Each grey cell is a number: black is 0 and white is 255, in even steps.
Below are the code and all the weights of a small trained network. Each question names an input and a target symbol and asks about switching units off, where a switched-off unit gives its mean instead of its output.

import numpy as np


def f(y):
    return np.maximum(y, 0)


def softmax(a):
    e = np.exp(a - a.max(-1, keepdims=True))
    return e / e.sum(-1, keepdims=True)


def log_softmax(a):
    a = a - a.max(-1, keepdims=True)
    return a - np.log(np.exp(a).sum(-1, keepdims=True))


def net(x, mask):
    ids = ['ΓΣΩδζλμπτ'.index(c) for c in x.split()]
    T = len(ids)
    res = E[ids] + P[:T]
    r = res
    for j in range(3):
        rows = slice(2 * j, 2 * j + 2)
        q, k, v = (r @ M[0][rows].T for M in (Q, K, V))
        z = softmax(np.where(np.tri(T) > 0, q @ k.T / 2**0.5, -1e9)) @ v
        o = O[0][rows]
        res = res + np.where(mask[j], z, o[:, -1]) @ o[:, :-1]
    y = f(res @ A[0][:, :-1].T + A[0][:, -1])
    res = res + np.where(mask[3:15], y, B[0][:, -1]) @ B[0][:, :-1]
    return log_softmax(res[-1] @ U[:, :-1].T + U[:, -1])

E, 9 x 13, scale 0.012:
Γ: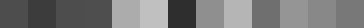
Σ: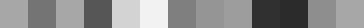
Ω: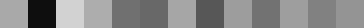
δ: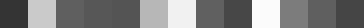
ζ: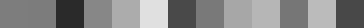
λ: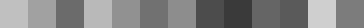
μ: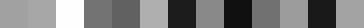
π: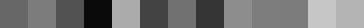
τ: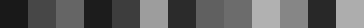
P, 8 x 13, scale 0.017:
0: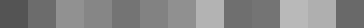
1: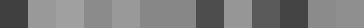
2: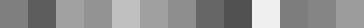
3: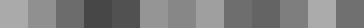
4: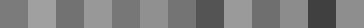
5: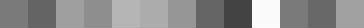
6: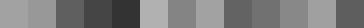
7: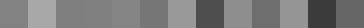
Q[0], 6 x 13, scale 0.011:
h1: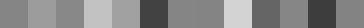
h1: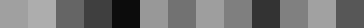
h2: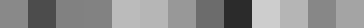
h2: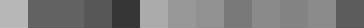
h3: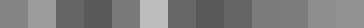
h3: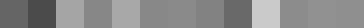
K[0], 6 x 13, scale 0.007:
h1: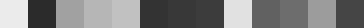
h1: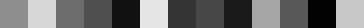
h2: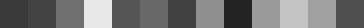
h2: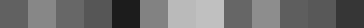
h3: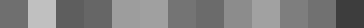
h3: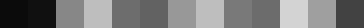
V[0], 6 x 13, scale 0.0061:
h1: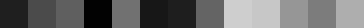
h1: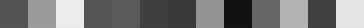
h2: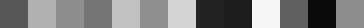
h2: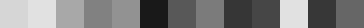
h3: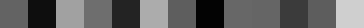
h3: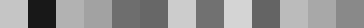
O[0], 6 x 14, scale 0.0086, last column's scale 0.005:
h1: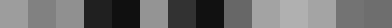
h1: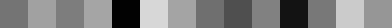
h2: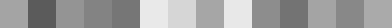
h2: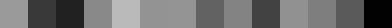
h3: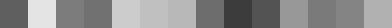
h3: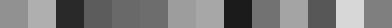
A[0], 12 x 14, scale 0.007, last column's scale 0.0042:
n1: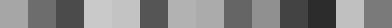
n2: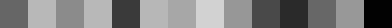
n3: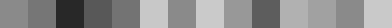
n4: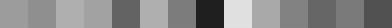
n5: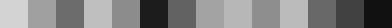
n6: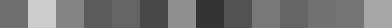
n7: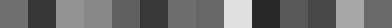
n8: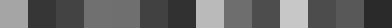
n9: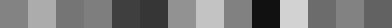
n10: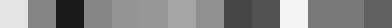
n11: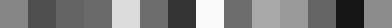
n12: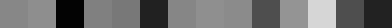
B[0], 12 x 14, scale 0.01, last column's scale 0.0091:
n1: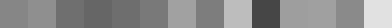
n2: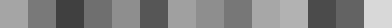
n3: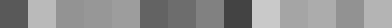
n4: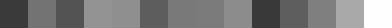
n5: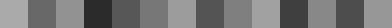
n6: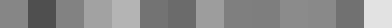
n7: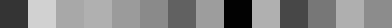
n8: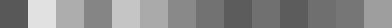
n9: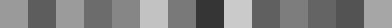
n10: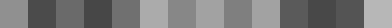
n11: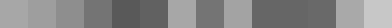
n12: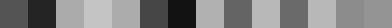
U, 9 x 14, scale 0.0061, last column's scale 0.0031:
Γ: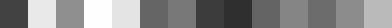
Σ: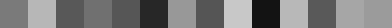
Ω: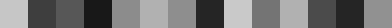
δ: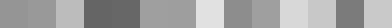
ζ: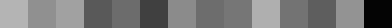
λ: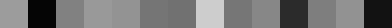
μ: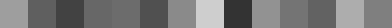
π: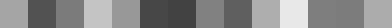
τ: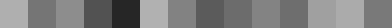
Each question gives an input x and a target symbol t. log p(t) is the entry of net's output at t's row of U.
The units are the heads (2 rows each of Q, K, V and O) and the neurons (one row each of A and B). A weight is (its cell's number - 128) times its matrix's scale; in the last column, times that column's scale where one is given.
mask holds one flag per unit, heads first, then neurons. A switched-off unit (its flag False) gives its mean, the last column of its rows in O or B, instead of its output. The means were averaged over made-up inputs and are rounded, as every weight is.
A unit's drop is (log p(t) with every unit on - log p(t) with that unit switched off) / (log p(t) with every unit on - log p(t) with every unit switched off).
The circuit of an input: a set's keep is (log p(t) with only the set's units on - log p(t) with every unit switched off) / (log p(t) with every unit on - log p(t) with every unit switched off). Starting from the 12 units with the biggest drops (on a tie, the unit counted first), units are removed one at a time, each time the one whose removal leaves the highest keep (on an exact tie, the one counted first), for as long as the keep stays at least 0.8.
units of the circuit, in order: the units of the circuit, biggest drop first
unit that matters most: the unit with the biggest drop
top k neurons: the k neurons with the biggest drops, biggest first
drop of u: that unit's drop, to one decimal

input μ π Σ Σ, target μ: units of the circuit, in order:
(h1 n2)
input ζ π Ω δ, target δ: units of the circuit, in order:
(h2 n3)
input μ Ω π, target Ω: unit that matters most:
h2
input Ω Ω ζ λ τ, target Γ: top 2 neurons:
(n7 n1)
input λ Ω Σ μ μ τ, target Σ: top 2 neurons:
(n1 n11)
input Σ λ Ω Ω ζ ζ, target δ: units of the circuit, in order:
(h2 h1 n1)
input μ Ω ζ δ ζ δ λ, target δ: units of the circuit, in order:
(h2 n3)
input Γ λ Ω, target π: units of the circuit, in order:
(h2 h1 n6)
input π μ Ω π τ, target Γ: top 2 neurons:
(n1 n4)
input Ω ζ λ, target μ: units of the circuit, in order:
(h3 n10)
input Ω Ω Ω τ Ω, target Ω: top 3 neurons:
(n10 n9 n4)
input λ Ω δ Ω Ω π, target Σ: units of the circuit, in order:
(h1 n1 h2 n11)
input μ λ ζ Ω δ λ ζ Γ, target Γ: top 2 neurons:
(n7 n1)
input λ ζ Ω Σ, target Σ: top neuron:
(n11)
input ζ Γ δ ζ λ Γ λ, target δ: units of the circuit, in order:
(h2 n4 n3)
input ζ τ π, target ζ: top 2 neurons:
(n11 n5)
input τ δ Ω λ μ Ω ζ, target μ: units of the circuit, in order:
(h1 n2)
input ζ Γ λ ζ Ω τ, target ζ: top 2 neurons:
(n11 n4)
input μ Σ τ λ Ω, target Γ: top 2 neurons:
(n7 n11)
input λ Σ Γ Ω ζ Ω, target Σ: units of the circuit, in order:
(n1 h1 h2)
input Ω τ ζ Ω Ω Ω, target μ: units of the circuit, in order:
(h3)
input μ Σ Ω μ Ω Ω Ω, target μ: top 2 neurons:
(n2 n3)
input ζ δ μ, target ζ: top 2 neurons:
(n11 n5)
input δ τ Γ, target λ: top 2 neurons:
(n4 n1)
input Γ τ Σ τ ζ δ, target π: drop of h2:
0.4
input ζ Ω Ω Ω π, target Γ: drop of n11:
0.2
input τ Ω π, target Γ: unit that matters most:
h3
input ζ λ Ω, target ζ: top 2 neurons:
(n5 n11)
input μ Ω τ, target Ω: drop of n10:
-0.2
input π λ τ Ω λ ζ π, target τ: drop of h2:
-0.1
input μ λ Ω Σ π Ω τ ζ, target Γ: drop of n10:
0.2
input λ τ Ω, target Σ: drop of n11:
0.1
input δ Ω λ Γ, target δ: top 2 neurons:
(n3 n4)
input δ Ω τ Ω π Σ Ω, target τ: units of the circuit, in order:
(h1)
